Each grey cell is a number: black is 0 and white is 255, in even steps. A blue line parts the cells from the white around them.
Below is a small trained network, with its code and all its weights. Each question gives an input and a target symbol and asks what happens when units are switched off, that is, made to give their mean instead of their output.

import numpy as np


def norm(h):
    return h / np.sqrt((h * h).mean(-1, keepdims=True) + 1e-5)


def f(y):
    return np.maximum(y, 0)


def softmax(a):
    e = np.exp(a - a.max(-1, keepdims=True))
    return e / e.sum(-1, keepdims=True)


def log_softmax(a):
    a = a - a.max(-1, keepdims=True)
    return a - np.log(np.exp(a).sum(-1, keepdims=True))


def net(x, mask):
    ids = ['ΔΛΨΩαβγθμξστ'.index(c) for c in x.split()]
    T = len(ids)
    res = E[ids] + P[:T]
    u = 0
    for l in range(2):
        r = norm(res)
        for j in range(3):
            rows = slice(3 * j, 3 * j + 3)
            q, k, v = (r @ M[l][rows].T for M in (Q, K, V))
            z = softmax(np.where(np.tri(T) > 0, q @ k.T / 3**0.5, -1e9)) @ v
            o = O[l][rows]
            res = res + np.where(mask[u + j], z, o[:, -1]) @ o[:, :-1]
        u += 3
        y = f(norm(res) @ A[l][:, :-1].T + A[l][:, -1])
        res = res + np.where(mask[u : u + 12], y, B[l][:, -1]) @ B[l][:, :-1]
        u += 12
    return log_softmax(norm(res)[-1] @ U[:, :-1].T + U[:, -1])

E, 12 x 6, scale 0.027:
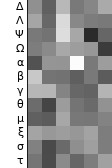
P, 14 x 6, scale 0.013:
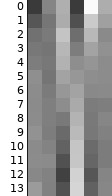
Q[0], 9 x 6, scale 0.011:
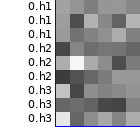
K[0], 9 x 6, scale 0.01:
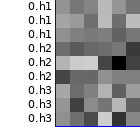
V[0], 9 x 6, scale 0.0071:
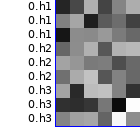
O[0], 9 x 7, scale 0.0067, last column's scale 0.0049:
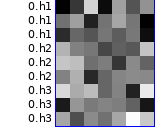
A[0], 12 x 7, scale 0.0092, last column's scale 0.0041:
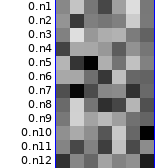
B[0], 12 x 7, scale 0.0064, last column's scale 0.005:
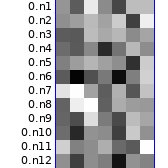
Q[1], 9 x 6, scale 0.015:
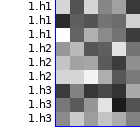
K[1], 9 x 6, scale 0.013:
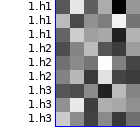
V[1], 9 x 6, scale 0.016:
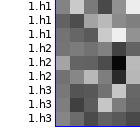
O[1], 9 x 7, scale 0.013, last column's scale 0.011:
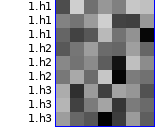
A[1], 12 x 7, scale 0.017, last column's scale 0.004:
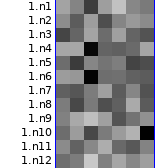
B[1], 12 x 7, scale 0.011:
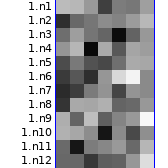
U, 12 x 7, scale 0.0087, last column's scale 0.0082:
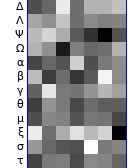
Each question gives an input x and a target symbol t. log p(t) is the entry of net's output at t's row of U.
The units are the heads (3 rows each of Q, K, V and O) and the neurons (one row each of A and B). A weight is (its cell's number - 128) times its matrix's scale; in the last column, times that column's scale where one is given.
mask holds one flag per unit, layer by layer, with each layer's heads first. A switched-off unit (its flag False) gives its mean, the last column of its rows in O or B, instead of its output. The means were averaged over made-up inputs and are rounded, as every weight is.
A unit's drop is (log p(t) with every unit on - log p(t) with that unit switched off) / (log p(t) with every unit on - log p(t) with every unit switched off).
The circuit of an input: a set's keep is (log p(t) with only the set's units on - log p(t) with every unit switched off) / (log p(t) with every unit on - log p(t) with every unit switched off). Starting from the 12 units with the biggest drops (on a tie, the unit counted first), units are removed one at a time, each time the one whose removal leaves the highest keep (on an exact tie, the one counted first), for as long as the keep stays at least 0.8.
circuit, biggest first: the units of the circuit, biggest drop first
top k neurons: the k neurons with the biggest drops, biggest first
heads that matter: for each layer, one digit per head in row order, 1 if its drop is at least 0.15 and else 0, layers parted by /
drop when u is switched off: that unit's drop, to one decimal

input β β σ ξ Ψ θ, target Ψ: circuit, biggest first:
(1.h1)
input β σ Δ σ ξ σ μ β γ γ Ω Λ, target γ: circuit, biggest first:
(1.h1; 1.h3)
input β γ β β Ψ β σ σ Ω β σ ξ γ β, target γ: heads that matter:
000 / 100
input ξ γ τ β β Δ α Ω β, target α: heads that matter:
000 / 100
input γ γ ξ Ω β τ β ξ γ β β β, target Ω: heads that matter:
100 / 001
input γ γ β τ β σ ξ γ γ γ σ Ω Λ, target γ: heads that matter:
010 / 101
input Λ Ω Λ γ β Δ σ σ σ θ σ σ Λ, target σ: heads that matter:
000 / 010
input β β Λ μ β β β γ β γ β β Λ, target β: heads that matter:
100 / 011
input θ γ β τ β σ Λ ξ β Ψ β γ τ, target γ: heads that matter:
001 / 101
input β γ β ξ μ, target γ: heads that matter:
000 / 100
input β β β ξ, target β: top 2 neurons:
(0.n6; 0.n11)
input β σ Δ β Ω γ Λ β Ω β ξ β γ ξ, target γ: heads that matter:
001 / 100
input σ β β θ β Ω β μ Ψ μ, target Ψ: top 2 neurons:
(0.n7; 0.n6)
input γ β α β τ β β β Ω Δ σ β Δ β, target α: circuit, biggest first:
(1.h1)
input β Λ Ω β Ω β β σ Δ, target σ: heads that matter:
000 / 010
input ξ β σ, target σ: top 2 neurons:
(0.n2; 1.n9)
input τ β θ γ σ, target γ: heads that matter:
000 / 100
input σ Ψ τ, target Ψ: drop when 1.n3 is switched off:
0.2
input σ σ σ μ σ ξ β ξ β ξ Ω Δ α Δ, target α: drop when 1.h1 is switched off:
0.2
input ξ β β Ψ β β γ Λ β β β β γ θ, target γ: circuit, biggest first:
(1.h3)
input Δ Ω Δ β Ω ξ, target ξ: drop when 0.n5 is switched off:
0.1
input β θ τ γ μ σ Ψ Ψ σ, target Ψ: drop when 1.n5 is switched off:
0.0
